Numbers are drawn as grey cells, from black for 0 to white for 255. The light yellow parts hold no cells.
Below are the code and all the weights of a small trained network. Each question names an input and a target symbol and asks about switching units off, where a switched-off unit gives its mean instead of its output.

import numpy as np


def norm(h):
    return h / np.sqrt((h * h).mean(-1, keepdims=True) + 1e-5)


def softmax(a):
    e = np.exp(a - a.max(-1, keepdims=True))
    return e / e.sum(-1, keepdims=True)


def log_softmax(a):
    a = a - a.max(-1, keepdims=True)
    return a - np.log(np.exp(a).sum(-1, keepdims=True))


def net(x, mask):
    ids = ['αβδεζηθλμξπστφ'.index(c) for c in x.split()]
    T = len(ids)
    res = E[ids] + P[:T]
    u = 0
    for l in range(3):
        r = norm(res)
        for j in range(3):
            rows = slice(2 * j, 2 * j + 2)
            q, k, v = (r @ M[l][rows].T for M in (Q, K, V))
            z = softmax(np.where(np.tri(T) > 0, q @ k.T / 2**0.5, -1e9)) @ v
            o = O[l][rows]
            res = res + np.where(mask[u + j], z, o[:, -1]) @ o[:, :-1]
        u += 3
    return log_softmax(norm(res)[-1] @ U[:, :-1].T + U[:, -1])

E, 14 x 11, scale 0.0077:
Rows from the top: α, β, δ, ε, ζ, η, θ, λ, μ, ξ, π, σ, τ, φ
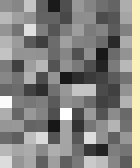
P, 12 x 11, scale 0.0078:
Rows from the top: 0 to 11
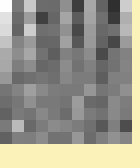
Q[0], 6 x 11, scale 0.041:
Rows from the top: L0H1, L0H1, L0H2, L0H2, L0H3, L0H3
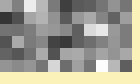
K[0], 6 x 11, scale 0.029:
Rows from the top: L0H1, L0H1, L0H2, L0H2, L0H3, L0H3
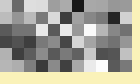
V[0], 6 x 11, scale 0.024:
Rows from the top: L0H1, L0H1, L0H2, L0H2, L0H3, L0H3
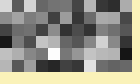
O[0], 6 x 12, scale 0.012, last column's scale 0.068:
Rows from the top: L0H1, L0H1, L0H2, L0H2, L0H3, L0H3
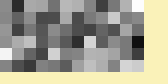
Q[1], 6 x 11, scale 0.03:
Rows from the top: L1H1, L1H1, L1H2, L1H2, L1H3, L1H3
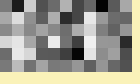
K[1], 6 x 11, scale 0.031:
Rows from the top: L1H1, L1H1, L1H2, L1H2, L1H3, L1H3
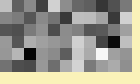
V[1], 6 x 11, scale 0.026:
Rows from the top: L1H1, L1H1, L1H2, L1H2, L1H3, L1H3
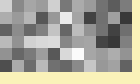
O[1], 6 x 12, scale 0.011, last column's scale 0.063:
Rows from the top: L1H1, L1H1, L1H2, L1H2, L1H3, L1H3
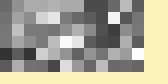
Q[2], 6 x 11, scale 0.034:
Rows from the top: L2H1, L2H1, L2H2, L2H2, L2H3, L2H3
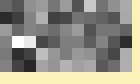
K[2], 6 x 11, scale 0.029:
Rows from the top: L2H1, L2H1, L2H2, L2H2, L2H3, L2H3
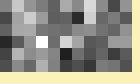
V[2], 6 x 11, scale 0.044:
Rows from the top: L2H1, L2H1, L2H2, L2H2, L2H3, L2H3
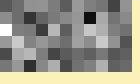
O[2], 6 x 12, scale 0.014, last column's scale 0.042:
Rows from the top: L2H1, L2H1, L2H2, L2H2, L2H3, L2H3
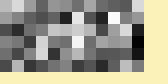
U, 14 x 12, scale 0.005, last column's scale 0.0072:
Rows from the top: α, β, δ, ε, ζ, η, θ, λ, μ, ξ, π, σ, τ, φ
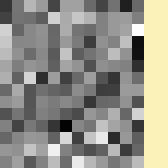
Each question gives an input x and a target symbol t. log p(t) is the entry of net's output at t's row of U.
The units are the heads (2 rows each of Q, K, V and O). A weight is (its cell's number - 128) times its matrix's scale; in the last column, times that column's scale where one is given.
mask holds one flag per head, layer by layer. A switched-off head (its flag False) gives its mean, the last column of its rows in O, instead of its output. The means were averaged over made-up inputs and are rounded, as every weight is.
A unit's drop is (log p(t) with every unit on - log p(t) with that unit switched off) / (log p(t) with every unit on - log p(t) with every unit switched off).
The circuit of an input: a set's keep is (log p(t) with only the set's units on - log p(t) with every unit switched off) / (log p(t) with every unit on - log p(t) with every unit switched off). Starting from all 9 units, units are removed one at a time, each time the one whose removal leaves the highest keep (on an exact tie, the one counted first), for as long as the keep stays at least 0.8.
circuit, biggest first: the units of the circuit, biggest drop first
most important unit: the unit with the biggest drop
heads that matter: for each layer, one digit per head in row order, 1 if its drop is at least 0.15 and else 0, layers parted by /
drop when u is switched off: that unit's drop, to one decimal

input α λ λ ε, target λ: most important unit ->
L0H1
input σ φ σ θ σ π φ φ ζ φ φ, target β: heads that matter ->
001 / 000 / 010
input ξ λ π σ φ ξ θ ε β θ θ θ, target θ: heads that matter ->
010 / 001 / 000
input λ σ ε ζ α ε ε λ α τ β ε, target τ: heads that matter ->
001 / 100 / 000
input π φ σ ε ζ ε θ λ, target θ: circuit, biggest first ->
(L0H2 L1H3)
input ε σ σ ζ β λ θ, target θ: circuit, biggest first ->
(L0H2 L1H3)
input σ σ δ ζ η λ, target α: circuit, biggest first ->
(L0H3 L2H3)
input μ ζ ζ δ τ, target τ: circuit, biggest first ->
(L0H3 L1H1)
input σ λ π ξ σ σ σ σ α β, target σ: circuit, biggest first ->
(L0H2 L2H1)
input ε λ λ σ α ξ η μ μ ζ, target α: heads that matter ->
001 / 000 / 000
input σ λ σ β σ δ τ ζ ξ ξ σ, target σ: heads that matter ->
010 / 000 / 100
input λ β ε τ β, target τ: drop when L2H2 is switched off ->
0.2
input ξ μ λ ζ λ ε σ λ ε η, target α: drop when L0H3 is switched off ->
0.8
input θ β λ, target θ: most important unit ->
L2H2
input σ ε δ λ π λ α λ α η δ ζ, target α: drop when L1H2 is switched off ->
-0.1
